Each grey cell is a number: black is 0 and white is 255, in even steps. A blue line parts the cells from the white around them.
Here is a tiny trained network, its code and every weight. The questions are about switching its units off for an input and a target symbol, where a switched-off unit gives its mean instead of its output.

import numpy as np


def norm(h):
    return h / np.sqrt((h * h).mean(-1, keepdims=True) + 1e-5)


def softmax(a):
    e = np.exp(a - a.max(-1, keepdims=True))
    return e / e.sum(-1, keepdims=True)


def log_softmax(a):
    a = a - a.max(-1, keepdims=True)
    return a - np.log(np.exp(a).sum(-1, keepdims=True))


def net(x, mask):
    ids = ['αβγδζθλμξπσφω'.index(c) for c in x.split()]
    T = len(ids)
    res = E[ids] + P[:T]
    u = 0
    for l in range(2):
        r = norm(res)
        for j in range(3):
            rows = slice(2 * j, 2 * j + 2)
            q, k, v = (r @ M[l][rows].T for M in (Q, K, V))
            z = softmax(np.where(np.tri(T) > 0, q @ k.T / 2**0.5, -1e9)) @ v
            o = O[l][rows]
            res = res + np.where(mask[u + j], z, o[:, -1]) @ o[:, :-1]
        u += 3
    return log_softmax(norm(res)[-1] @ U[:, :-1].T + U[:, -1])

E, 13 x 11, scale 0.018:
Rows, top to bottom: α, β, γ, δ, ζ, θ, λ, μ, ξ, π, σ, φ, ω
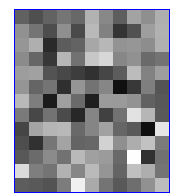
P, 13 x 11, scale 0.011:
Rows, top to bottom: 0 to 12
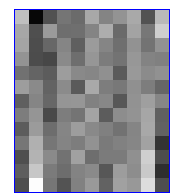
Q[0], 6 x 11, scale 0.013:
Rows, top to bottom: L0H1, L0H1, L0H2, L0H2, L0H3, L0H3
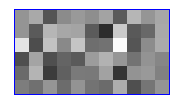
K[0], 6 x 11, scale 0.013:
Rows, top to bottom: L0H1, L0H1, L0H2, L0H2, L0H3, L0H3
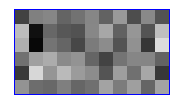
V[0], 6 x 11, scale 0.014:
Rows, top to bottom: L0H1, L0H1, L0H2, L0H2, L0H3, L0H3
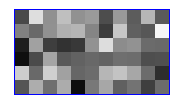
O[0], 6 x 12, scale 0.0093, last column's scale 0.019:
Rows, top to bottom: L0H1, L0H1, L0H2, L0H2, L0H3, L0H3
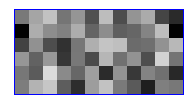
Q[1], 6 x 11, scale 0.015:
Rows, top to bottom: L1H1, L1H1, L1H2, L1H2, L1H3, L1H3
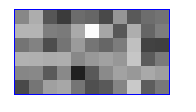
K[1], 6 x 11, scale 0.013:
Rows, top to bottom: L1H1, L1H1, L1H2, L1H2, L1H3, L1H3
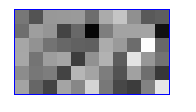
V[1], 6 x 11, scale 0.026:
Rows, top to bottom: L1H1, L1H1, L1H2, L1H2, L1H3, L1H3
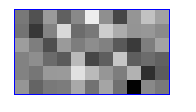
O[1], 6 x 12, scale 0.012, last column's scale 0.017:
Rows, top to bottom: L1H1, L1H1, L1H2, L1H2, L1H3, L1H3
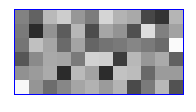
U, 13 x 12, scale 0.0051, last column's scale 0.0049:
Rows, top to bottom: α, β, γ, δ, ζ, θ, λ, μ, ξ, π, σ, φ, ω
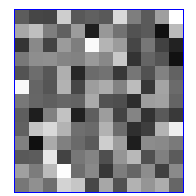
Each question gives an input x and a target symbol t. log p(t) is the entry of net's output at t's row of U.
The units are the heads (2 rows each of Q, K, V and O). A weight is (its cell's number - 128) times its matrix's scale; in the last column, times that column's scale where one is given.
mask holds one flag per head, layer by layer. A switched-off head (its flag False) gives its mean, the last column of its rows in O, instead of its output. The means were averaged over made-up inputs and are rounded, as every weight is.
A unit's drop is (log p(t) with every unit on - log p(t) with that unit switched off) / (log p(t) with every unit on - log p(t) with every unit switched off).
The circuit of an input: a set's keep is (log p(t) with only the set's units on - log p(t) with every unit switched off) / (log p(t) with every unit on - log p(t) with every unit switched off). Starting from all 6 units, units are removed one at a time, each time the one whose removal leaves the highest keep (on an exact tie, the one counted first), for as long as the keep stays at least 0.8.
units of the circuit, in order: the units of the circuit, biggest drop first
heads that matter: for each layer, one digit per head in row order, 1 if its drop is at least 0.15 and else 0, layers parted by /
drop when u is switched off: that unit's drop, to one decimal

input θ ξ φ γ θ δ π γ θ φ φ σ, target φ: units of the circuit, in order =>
L0H2
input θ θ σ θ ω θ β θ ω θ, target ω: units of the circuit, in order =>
L0H3, L0H1
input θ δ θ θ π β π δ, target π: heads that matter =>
000 / 100
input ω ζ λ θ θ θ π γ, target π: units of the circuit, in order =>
L1H1, L0H1
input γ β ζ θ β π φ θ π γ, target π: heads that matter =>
000 / 100
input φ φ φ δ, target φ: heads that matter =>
011 / 000
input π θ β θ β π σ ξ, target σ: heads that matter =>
000 / 001
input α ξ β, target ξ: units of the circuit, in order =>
L0H1, L0H3
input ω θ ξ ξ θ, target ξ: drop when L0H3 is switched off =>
0.2
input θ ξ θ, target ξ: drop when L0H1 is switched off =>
0.4
